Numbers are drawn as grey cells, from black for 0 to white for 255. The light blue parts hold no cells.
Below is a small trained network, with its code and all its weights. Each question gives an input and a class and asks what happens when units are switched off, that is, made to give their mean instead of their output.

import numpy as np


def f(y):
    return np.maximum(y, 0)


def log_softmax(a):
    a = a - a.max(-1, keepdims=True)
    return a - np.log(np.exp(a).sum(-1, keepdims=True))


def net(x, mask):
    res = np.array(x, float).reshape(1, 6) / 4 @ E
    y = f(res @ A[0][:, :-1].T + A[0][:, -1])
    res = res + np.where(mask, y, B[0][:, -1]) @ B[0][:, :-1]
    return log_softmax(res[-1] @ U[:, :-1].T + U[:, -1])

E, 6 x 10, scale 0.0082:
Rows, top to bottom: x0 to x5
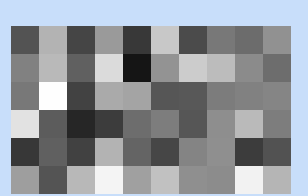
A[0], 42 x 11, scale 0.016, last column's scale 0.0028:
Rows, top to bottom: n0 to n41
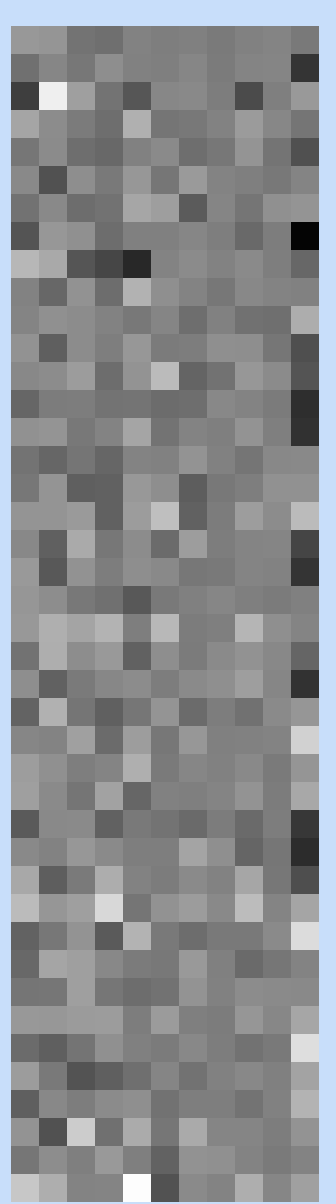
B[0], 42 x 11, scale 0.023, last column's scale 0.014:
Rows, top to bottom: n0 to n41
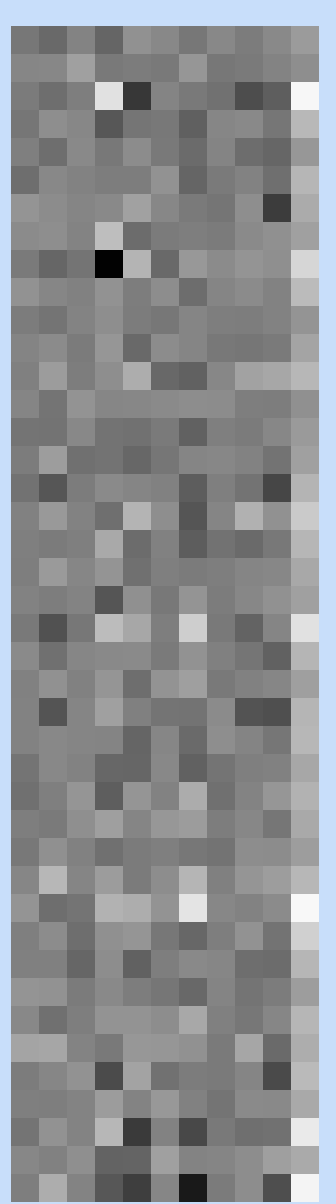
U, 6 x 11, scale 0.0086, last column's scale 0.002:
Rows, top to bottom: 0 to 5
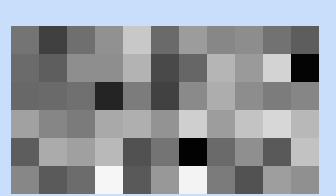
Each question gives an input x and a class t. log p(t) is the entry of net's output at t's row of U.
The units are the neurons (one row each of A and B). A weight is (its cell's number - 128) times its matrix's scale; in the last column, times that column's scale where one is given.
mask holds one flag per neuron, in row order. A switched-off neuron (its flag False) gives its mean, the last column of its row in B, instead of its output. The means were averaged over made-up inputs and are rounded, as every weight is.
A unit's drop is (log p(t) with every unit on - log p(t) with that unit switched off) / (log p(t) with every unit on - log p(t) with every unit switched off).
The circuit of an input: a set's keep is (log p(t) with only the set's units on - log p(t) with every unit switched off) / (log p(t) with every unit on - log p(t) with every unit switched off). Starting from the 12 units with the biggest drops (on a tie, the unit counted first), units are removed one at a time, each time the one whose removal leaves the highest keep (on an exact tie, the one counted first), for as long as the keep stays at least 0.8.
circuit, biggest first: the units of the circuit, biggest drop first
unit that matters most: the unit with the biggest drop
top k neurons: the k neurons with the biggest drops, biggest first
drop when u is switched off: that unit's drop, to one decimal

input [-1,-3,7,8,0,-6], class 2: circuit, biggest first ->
[n8]
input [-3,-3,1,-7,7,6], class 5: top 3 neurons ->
[n41 n17 n3]
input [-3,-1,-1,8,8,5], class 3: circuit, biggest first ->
[n2 n30]
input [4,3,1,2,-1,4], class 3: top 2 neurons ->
[n2 n39]
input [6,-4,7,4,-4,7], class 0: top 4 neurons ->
[n21 n31 n16 n41]
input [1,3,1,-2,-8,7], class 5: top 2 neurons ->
[n21 n31]
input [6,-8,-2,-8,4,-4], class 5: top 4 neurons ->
[n41 n28 n2 n39]
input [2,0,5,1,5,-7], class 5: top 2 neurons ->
[n41 n2]
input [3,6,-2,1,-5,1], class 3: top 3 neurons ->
[n8 n2 n39]
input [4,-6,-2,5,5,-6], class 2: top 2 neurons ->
[n31 n21]
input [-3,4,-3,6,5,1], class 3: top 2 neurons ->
[n41 n30]
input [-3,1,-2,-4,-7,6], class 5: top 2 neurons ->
[n31 n21]
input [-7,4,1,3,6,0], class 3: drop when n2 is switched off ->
0.5
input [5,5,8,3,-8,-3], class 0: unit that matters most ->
n8
